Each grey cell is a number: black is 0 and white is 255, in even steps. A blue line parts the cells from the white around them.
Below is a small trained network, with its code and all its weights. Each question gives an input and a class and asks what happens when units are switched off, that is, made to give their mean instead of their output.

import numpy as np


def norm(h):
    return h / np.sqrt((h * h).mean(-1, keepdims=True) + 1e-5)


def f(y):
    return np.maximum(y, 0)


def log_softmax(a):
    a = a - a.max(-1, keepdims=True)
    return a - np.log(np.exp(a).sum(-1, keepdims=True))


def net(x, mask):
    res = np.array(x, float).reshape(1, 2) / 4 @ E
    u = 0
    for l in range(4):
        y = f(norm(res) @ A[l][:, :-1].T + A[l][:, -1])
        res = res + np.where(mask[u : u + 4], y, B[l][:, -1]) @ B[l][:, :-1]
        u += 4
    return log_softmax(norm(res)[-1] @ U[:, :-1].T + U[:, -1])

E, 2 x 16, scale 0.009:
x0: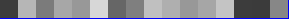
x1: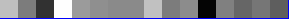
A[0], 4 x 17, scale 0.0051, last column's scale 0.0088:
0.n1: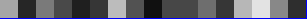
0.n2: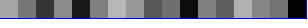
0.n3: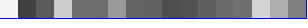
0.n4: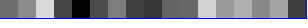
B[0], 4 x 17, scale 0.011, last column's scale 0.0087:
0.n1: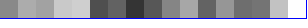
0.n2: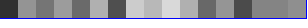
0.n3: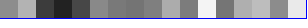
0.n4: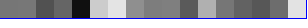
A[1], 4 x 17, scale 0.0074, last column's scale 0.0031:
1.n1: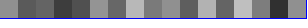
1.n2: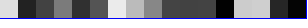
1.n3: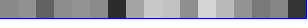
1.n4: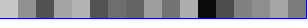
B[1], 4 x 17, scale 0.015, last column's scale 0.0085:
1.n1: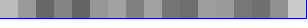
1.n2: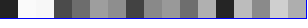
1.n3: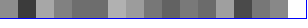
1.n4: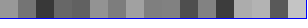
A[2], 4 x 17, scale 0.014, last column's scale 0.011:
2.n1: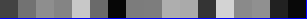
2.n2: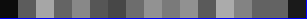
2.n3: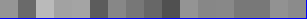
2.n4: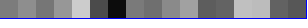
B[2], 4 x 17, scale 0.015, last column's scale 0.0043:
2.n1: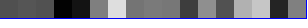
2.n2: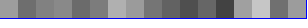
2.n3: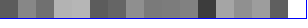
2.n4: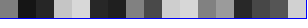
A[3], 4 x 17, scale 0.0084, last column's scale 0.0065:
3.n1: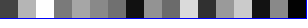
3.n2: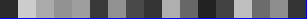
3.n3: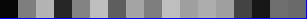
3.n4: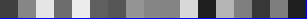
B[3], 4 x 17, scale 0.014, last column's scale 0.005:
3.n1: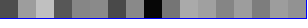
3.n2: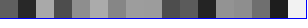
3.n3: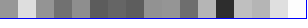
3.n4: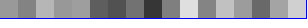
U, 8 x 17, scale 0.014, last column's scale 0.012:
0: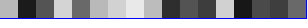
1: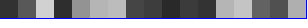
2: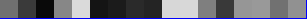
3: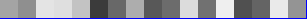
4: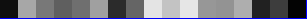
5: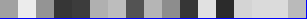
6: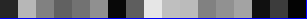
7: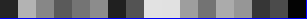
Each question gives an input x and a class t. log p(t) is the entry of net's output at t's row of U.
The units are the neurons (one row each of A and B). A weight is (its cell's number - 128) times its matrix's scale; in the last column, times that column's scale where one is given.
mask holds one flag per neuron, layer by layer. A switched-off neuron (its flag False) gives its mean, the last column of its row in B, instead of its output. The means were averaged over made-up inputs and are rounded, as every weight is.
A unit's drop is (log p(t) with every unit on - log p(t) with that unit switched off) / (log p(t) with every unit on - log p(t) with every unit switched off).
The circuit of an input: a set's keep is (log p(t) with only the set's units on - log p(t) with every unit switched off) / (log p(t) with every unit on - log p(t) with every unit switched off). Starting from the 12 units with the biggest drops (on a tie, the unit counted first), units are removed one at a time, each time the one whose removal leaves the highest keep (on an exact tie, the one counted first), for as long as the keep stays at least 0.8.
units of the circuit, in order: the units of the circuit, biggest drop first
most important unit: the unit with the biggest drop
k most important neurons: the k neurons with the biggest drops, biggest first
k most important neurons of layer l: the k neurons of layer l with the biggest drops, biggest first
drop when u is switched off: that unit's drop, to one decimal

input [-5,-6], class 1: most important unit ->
0.n1
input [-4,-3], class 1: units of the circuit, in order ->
[0.n1; 3.n2]
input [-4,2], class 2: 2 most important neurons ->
[0.n1; 0.n4]
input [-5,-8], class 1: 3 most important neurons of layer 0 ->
[0.n1; 0.n3; 0.n4]
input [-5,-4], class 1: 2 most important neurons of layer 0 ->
[0.n4; 0.n1]
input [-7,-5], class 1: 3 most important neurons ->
[0.n4; 0.n1; 3.n2]
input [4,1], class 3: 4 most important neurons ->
[0.n4; 0.n1; 0.n3; 3.n4]
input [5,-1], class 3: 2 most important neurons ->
[0.n4; 1.n3]
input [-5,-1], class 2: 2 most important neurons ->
[0.n1; 1.n3]
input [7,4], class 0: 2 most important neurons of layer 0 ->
[0.n4; 0.n3]
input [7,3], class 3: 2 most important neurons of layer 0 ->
[0.n4; 0.n1]
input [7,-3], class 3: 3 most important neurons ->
[0.n4; 0.n3; 1.n3]
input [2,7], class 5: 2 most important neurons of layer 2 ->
[2.n4; 2.n3]
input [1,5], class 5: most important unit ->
1.n2
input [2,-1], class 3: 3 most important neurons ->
[0.n4; 0.n3; 0.n1]
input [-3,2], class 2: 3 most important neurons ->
[0.n1; 0.n4; 1.n1]
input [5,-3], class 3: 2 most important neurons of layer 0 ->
[0.n4; 0.n3]
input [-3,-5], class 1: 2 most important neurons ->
[0.n1; 0.n3]
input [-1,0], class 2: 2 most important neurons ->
[0.n1; 1.n1]
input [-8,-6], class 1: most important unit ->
0.n4
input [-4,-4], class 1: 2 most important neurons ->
[0.n4; 0.n1]
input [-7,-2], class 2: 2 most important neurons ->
[0.n1; 1.n3]
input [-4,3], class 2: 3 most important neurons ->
[0.n1; 0.n4; 1.n1]
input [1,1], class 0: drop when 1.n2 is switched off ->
0.1
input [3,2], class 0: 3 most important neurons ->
[0.n4; 0.n1; 1.n4]
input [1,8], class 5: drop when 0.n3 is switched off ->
0.0
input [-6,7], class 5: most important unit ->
0.n3
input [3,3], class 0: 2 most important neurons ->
[0.n4; 0.n1]
